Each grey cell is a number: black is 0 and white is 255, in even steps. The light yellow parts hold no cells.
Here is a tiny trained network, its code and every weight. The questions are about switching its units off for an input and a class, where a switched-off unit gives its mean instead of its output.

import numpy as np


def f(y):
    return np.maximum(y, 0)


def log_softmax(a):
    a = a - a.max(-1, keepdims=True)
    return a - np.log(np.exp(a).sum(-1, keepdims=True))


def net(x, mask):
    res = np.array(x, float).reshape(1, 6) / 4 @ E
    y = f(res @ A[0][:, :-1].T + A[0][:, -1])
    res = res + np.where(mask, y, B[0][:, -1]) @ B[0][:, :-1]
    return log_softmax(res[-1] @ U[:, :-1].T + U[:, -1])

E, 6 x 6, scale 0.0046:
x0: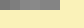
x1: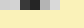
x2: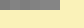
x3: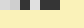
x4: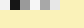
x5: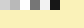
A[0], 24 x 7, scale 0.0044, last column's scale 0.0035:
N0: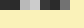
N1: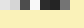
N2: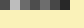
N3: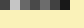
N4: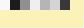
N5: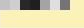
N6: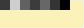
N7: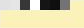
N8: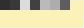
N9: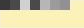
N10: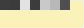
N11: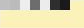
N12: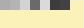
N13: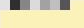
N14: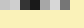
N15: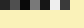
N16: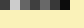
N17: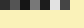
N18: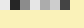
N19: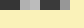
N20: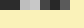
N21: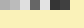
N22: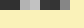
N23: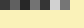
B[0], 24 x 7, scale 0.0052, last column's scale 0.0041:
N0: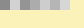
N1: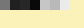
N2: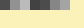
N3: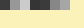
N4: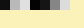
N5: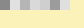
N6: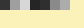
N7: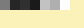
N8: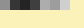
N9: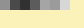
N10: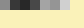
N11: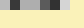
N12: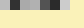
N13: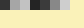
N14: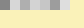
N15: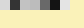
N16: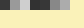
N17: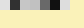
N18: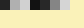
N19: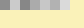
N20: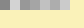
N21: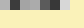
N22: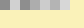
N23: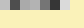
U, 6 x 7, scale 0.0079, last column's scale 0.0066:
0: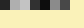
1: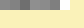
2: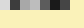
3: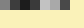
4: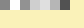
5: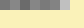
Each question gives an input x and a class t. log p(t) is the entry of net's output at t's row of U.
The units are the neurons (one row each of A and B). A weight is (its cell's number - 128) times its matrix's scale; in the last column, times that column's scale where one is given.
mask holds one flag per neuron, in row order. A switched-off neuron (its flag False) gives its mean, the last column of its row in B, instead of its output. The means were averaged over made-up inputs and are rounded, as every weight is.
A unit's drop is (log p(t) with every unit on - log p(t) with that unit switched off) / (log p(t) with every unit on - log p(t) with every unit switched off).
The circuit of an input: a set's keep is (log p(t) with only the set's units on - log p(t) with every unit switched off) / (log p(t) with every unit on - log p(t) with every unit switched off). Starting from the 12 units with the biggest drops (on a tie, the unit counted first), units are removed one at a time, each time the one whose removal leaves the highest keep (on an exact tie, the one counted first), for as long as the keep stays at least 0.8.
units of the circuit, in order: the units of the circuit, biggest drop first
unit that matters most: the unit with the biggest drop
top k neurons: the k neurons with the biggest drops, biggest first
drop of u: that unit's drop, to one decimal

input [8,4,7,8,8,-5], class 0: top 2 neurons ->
(N4; N18)
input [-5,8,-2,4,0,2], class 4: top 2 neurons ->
(N5; N14)
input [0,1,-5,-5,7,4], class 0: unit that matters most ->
N4
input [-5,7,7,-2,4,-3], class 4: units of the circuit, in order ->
(N5; N14)
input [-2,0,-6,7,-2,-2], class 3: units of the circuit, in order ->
(N7; N1)
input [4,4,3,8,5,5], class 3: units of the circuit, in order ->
(N1; N7)
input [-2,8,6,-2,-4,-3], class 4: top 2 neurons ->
(N5; N14)
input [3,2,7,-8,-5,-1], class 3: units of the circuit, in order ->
(N8; N10)
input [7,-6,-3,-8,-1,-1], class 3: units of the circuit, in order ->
(N8; N10)
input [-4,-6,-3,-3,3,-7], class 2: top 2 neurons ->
(N15; N17)
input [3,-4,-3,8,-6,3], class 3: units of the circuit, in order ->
(N7; N1)
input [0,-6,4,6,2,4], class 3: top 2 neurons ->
(N1; N7)
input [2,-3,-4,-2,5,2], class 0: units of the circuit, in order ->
(N4; N18; N13)
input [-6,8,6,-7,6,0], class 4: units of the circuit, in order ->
(N5)
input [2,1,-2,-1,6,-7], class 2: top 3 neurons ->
(N15; N17; N23)
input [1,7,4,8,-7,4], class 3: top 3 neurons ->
(N7; N1; N4)
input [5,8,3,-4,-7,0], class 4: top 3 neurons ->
(N5; N14; N4)
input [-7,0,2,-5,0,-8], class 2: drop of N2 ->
0.0
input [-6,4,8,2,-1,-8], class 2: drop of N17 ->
0.2
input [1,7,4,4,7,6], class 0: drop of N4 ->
0.4
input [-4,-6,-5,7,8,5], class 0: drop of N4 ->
0.3
